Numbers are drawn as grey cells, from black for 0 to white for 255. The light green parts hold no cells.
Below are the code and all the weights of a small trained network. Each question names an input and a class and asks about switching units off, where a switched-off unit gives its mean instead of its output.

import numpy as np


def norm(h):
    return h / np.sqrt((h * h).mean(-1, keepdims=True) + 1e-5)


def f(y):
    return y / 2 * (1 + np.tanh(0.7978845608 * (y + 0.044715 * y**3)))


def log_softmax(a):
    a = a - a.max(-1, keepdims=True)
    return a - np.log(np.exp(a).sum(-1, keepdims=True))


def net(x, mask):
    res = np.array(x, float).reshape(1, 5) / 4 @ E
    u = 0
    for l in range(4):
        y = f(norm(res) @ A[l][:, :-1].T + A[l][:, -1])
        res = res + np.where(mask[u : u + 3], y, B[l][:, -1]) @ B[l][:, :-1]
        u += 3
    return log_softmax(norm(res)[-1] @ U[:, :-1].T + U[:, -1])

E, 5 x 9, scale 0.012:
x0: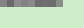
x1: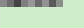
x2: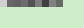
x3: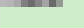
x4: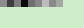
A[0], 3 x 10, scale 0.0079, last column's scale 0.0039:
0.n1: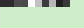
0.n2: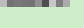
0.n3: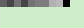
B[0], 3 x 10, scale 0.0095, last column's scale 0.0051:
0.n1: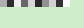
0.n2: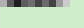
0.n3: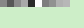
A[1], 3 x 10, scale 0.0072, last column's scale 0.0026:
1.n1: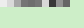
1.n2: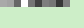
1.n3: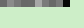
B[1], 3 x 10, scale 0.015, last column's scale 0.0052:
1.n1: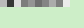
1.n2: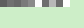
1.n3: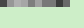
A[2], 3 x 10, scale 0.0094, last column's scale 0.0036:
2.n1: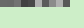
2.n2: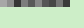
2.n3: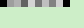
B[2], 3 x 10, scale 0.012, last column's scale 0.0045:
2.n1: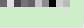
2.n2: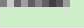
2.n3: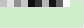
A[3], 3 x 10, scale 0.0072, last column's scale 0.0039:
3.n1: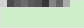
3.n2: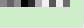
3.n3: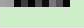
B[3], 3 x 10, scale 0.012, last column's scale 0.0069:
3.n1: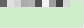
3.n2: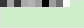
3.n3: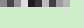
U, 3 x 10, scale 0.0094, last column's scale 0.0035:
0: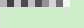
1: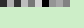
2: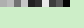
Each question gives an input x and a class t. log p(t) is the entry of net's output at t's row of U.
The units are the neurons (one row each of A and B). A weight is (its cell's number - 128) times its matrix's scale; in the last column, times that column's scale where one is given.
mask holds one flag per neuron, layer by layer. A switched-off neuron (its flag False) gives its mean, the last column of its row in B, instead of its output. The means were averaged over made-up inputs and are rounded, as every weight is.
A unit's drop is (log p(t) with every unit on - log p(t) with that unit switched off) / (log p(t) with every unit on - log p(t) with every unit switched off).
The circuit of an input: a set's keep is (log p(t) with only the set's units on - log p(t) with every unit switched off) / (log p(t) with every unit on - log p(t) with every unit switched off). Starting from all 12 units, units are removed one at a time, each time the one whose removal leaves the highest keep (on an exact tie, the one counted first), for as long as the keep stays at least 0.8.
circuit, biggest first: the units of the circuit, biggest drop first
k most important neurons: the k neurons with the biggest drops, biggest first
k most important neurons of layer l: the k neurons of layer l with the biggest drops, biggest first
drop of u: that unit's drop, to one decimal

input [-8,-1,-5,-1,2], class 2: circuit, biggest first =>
(2.n3)
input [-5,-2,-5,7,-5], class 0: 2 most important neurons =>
(1.n1, 3.n2)
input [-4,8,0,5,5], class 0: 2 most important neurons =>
(1.n1, 1.n2)
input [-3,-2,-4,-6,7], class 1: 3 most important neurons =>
(0.n3, 3.n2, 1.n1)
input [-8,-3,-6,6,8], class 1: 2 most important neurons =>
(3.n2, 0.n1)
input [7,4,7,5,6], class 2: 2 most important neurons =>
(1.n2, 0.n1)
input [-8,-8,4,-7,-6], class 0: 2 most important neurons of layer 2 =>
(2.n1, 2.n2)
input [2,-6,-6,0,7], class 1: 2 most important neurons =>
(3.n2, 0.n3)
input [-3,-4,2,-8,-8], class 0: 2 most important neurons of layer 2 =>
(2.n1, 2.n2)
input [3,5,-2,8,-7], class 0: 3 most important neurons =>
(1.n1, 3.n2, 2.n1)
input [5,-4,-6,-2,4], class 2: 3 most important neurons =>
(2.n3, 1.n2, 1.n1)
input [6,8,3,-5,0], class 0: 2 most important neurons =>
(0.n1, 2.n3)
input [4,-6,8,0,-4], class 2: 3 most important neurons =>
(3.n3, 0.n2, 3.n2)
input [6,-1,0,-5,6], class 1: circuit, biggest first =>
(3.n2)
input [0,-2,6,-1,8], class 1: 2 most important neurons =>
(3.n2, 2.n1)
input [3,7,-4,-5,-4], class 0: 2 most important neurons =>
(0.n1, 3.n2)
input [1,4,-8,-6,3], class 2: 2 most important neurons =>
(2.n3, 1.n1)
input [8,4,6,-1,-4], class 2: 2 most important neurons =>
(3.n3, 3.n2)
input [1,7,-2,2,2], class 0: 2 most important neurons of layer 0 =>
(0.n3, 0.n2)
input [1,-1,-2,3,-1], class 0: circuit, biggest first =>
(1.n1)
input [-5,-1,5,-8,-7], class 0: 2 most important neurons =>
(0.n1, 3.n2)
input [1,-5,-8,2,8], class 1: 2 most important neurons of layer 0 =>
(0.n3, 0.n1)
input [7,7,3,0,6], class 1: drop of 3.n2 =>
0.2
